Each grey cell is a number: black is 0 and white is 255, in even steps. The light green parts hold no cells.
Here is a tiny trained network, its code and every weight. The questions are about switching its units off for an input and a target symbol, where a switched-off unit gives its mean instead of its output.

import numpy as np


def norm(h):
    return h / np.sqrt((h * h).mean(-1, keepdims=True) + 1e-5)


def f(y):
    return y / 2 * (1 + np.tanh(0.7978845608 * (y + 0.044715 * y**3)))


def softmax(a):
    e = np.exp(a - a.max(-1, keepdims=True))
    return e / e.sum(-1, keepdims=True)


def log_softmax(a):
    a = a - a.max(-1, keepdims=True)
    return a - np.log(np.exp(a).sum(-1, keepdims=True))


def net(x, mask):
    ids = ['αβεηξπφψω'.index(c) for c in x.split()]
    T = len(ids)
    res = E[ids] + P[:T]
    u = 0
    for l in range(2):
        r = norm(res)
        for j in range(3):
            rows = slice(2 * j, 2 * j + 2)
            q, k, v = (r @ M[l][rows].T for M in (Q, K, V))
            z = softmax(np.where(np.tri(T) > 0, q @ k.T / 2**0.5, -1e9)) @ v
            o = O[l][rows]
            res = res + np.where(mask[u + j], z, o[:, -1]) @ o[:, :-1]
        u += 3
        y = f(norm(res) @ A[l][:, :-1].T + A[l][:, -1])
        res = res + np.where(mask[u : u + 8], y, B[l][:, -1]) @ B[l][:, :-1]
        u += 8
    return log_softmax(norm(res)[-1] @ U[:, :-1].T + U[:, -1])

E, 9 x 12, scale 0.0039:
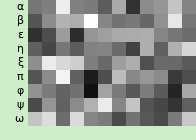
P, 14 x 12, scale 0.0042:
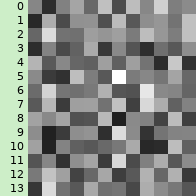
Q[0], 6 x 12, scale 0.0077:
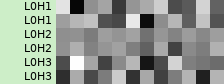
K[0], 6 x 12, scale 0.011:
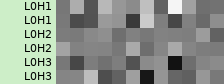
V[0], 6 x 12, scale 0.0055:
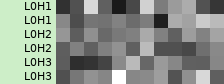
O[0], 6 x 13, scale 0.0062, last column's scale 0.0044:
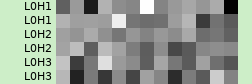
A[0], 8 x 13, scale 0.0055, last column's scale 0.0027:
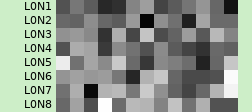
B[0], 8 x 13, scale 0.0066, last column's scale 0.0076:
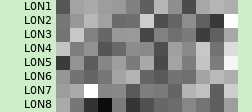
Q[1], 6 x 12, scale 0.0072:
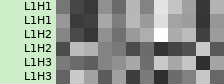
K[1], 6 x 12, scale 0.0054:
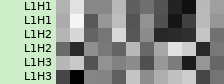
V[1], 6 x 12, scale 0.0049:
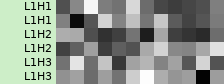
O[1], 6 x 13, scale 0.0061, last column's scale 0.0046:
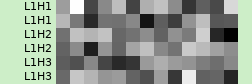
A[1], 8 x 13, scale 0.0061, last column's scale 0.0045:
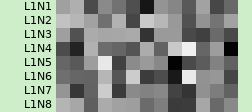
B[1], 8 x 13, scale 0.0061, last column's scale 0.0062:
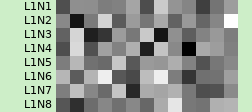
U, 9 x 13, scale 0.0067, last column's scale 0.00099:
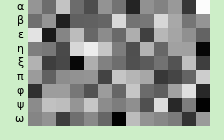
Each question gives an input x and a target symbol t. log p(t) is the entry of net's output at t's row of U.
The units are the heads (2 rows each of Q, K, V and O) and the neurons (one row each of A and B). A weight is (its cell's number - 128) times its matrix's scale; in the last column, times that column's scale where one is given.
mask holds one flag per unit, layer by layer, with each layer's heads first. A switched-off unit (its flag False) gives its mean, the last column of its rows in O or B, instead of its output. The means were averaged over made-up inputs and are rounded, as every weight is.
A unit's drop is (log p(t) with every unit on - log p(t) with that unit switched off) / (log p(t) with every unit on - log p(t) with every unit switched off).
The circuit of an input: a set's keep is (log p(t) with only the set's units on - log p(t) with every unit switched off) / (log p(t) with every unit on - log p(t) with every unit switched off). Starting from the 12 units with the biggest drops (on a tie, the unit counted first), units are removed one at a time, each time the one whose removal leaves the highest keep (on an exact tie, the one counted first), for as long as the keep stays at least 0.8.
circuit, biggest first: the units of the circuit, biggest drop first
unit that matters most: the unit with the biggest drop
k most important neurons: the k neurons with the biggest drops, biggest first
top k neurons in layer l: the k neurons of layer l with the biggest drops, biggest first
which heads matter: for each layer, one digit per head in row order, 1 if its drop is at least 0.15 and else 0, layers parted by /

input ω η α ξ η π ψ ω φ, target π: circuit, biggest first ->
(L1H1)
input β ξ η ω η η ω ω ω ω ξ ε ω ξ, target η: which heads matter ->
011 / 001
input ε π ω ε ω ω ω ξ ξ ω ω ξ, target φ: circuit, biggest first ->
(L0H1 L0N1)
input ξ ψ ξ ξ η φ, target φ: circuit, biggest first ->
(L0H3 L0N1)
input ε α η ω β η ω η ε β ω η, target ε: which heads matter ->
101 / 000
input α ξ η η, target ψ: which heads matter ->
100 / 000
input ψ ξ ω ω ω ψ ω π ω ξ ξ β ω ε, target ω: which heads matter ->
011 / 100
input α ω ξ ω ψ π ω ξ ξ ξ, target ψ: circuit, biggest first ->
(L0H1 L1H3 L0H2 L0H3)
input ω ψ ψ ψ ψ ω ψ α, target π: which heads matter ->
100 / 000
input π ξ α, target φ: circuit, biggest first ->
(L1H1 L0H1 L1N4 L1H3)
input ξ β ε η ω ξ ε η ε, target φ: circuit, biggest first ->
(L0N1 L0H1)
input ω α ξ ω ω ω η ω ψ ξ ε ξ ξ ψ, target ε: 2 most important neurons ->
(L1N2 L0N7)
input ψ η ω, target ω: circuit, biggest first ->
(L1H1 L0H3 L1N1)
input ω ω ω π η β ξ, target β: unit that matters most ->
L0H1
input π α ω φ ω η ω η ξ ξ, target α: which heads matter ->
101 / 000
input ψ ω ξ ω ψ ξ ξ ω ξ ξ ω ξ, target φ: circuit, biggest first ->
(L0H1 L0N1)
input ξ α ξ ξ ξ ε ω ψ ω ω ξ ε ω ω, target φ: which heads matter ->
101 / 000
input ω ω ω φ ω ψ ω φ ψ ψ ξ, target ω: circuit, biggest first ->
(L0H3 L0N8)
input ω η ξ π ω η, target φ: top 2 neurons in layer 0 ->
(L0N1 L0N2)
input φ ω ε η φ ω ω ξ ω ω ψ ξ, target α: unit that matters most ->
L0H3
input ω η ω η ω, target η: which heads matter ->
100 / 000
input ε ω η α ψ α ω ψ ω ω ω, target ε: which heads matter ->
111 / 111
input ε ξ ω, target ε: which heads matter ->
101 / 000
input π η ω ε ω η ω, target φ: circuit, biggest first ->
(L0H1 L1H1 L1N4 L1H3)
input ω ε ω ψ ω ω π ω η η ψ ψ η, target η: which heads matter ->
100 / 000
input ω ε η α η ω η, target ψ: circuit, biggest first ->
(L0H3 L0N3 L0H1)
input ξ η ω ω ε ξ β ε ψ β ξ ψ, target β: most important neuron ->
(L0N2)
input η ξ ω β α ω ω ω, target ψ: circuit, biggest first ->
(L0H1 L0N7)
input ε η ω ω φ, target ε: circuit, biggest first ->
(L1H1 L0H1 L0H3)
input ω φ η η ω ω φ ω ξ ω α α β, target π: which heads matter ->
000 / 100
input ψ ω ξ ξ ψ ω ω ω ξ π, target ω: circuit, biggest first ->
(L1H1 L0H3 L0H2)
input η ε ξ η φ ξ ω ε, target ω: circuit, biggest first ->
(L0H3 L0N8)
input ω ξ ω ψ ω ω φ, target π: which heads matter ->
000 / 000
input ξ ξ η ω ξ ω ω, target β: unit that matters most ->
L1H2
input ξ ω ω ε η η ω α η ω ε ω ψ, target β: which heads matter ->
110 / 010
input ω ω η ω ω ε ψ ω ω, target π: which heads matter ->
010 / 111
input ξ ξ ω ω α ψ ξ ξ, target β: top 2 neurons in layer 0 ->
(L0N1 L0N2)
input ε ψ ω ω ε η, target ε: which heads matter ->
110 / 111
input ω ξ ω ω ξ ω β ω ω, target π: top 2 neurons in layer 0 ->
(L0N7 L0N8)
